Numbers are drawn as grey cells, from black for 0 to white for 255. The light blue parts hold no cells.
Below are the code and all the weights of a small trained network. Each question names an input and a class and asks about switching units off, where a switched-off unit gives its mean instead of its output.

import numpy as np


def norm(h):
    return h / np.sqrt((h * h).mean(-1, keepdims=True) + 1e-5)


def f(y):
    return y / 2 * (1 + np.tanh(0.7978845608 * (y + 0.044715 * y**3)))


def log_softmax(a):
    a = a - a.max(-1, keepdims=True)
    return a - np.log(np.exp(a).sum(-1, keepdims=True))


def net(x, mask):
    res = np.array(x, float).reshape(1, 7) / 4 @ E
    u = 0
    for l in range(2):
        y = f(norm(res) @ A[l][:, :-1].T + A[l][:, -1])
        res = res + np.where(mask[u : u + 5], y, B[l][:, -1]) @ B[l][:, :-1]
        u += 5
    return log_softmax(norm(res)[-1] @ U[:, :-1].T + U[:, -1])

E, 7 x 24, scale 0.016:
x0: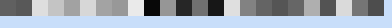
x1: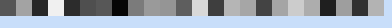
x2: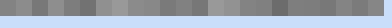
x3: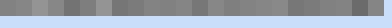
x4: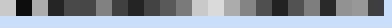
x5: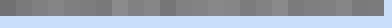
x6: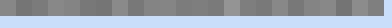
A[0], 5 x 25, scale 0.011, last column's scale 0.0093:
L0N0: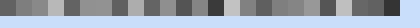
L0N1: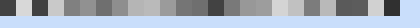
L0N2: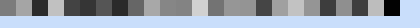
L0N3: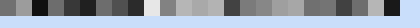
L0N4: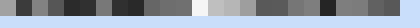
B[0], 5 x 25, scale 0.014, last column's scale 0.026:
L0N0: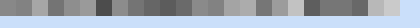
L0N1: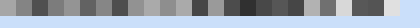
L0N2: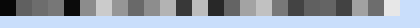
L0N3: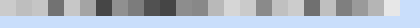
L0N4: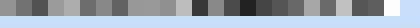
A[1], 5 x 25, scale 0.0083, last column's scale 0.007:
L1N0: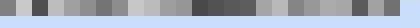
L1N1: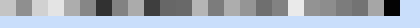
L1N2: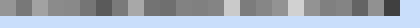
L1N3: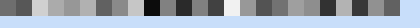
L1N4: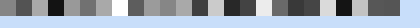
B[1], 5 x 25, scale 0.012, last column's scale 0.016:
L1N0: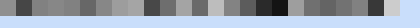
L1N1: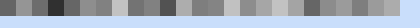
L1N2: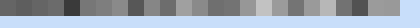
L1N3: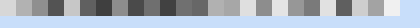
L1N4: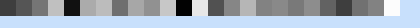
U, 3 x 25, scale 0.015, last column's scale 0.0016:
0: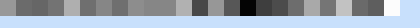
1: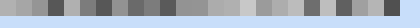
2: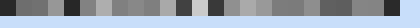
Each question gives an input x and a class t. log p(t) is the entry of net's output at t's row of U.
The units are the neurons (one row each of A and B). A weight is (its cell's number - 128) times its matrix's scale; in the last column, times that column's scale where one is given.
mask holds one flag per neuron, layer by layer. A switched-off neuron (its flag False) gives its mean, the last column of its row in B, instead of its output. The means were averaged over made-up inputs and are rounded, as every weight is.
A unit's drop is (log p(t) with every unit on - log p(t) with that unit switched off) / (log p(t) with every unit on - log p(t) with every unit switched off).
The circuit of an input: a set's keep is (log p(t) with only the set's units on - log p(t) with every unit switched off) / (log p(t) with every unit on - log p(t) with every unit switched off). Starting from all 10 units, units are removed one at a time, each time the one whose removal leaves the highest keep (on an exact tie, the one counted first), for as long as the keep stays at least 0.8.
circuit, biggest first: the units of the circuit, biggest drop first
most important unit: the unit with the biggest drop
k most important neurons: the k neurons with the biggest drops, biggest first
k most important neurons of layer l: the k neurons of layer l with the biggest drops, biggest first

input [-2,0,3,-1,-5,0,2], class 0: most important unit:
L0N1
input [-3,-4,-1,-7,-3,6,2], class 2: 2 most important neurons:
L0N4; L1N4
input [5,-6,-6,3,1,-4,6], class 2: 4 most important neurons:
L0N3; L0N0; L1N4; L0N4
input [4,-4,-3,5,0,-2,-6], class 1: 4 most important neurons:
L0N4; L0N2; L0N1; L1N3
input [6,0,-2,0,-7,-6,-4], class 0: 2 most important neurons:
L0N1; L0N3
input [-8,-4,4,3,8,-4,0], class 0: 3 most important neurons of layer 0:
L0N4; L0N0; L0N2
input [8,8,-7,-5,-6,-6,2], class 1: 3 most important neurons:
L0N0; L1N3; L0N4
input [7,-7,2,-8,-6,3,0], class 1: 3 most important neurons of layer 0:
L0N4; L0N2; L0N1
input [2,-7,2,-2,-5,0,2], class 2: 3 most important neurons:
L0N4; L1N4; L0N3
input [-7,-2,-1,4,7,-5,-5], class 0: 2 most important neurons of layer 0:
L0N4; L0N0
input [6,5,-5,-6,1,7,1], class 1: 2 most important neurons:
L1N3; L0N0
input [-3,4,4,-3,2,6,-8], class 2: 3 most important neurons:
L0N2; L1N3; L0N0
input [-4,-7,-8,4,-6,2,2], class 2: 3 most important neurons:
L1N4; L0N4; L0N3
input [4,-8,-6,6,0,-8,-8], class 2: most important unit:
L0N3
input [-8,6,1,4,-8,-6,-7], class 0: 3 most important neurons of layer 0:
L0N1; L0N0; L0N2
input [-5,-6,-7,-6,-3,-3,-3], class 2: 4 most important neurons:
L1N4; L0N0; L0N4; L1N3
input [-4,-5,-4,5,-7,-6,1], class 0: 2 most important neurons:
L0N1; L0N2
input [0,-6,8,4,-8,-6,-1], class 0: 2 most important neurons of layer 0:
L0N2; L0N1
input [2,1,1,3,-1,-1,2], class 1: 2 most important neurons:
L0N0; L0N4
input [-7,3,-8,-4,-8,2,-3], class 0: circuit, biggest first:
L0N1
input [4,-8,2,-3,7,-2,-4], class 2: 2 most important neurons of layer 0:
L0N1; L0N3
